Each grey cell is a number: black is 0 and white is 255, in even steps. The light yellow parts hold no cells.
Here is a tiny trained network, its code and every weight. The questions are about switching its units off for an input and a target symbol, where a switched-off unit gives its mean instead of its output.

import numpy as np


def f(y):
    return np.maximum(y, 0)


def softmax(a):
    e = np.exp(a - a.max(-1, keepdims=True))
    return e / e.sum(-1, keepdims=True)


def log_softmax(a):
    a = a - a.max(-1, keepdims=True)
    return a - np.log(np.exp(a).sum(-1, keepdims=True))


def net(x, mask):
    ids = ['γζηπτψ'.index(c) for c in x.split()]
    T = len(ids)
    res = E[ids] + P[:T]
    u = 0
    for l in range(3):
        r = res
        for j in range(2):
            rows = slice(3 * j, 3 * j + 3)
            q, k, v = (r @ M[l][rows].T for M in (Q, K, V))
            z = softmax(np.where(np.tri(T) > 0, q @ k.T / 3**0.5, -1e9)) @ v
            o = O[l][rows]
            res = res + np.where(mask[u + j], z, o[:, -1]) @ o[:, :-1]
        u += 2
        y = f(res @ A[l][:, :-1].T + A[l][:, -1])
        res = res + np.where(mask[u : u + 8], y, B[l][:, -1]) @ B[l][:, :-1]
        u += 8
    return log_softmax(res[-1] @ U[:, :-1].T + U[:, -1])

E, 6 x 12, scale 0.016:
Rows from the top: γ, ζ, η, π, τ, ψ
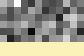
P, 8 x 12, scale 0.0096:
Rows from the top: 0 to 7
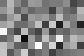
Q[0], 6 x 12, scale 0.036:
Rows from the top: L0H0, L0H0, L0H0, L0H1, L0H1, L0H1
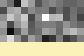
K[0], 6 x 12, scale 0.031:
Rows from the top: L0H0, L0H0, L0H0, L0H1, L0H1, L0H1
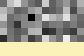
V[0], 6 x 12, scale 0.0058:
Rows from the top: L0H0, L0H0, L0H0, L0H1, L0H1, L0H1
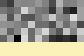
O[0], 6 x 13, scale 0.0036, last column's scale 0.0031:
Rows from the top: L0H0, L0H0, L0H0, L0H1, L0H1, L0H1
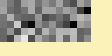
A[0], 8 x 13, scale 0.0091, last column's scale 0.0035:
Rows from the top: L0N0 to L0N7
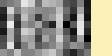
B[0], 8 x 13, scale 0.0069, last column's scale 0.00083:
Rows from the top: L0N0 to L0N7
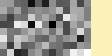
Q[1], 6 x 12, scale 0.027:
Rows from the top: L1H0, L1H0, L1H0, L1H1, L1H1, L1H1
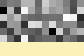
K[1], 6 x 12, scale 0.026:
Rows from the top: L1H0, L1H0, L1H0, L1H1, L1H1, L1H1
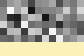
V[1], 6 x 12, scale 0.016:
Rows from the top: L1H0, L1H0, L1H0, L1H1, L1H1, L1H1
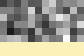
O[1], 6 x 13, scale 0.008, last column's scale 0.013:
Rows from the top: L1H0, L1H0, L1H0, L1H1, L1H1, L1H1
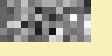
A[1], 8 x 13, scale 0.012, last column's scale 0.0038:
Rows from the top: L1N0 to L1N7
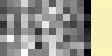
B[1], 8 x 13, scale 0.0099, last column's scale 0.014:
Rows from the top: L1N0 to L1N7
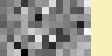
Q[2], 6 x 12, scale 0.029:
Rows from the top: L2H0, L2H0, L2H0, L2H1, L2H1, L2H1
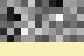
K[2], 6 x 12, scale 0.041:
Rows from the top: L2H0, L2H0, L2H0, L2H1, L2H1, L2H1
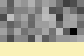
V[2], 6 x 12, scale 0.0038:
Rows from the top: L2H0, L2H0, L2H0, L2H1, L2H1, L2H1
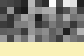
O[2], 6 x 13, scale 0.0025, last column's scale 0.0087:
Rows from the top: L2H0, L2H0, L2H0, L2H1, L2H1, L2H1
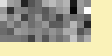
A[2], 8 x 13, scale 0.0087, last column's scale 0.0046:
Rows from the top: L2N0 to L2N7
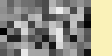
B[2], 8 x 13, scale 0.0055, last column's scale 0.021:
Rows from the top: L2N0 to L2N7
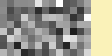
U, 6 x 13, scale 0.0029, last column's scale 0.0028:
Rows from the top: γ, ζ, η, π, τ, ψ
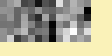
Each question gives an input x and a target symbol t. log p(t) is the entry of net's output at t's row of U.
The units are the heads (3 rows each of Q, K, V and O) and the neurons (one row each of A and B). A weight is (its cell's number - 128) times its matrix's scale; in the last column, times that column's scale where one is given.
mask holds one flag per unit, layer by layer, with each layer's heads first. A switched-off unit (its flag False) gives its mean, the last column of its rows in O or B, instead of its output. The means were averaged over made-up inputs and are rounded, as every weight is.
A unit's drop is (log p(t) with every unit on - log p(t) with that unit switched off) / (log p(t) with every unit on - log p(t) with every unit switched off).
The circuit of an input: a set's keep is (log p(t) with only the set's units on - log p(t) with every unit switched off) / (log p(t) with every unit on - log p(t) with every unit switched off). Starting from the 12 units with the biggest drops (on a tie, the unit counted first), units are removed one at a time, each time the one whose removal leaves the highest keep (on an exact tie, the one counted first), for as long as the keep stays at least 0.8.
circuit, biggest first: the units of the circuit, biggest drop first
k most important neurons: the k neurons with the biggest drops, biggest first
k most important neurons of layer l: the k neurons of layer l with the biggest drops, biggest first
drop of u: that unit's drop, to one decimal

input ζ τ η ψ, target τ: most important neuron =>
[L2N5]
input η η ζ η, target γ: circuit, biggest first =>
[L1H0; L1H1; L1N4]
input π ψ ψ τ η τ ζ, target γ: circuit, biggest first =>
[L1H0; L1N4]
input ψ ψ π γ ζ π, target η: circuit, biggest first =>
[L1H1; L1N1]
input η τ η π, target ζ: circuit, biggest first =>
[L1N5; L1H0]
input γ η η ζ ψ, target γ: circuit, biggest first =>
[L1H1; L1H0; L1N4]
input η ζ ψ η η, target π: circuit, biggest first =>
[L1H1; L2N6]
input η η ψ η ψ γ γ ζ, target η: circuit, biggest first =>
[L1H1; L1N1]
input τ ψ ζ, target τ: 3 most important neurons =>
[L2N5; L0N3; L1N1]
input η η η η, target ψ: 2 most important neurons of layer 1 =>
[L1N6; L1N1]
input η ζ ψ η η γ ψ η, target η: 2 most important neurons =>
[L1N1; L0N3]
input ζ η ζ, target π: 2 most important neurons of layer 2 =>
[L2N6; L2N5]
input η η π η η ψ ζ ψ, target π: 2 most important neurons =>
[L1N4; L2N6]
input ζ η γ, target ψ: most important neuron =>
[L0N7]
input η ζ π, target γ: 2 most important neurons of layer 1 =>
[L1N4; L1N6]
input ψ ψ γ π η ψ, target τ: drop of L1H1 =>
0.1
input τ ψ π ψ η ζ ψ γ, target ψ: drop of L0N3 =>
0.3
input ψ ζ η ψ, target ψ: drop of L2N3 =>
-0.1
